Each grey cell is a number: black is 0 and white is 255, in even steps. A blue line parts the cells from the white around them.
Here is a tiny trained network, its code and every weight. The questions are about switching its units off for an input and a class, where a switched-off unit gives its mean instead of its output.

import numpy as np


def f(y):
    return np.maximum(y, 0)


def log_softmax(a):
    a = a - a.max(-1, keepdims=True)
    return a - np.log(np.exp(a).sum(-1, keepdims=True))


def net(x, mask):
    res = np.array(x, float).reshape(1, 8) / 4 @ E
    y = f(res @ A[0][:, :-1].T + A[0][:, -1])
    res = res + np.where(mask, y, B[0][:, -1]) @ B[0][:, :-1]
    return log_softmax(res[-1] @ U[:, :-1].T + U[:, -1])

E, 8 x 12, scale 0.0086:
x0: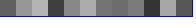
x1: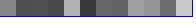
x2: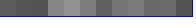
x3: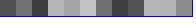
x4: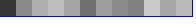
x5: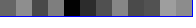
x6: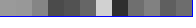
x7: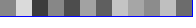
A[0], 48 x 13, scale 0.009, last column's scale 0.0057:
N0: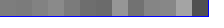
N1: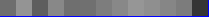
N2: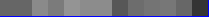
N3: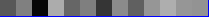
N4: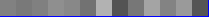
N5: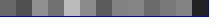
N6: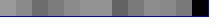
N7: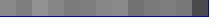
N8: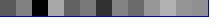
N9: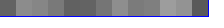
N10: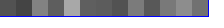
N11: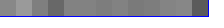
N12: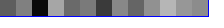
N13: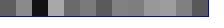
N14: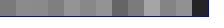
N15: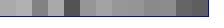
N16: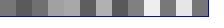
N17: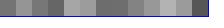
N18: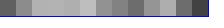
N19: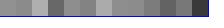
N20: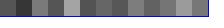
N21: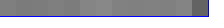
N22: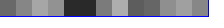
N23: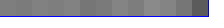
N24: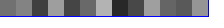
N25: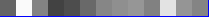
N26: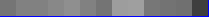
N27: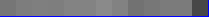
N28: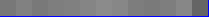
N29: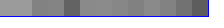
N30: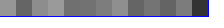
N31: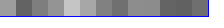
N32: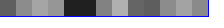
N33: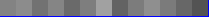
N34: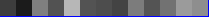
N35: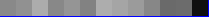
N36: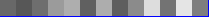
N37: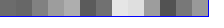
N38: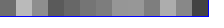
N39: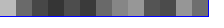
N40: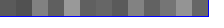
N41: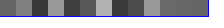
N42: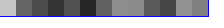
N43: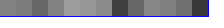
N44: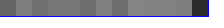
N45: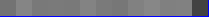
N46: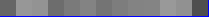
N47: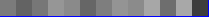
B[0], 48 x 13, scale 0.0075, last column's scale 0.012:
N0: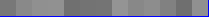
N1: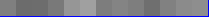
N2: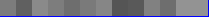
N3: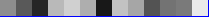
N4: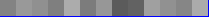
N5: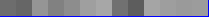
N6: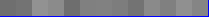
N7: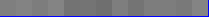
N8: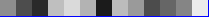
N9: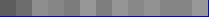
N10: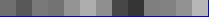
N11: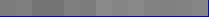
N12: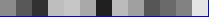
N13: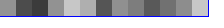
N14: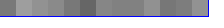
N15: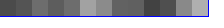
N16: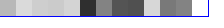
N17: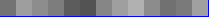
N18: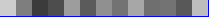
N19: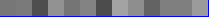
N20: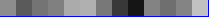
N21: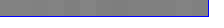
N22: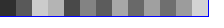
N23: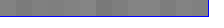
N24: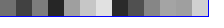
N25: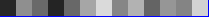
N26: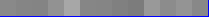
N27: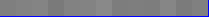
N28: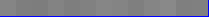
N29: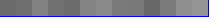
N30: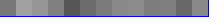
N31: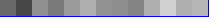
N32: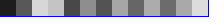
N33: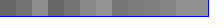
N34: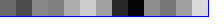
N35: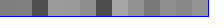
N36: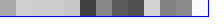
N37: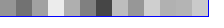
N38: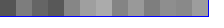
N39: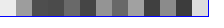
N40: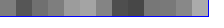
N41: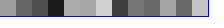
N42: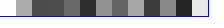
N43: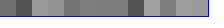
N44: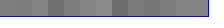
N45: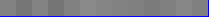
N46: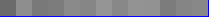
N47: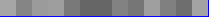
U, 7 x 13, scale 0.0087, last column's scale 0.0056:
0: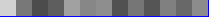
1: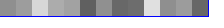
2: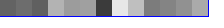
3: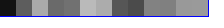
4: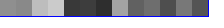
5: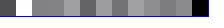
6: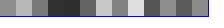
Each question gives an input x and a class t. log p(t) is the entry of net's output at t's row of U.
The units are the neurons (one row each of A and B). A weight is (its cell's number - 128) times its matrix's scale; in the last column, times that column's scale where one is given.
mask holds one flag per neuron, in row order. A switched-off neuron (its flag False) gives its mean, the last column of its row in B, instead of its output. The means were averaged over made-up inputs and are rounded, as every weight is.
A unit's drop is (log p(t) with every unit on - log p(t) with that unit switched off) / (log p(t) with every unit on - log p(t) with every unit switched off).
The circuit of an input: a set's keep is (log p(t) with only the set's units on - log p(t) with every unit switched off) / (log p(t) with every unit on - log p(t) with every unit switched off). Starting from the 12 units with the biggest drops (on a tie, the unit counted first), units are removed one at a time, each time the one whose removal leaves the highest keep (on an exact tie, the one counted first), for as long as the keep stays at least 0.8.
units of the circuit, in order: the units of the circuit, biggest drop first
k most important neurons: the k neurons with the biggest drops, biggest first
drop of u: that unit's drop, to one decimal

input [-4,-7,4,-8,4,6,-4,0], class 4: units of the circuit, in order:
N32
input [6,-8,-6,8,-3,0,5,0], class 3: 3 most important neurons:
N42, N39, N24
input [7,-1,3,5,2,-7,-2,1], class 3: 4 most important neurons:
N42, N16, N39, N36
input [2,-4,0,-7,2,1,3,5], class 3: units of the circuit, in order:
N32, N15
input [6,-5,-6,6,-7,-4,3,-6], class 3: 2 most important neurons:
N42, N39
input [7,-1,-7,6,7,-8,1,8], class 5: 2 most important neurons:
N42, N39
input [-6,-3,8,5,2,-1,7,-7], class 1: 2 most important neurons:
N16, N36
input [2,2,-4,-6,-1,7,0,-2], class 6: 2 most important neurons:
N42, N39
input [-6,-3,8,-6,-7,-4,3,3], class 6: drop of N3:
0.1
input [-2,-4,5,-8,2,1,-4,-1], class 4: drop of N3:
0.2
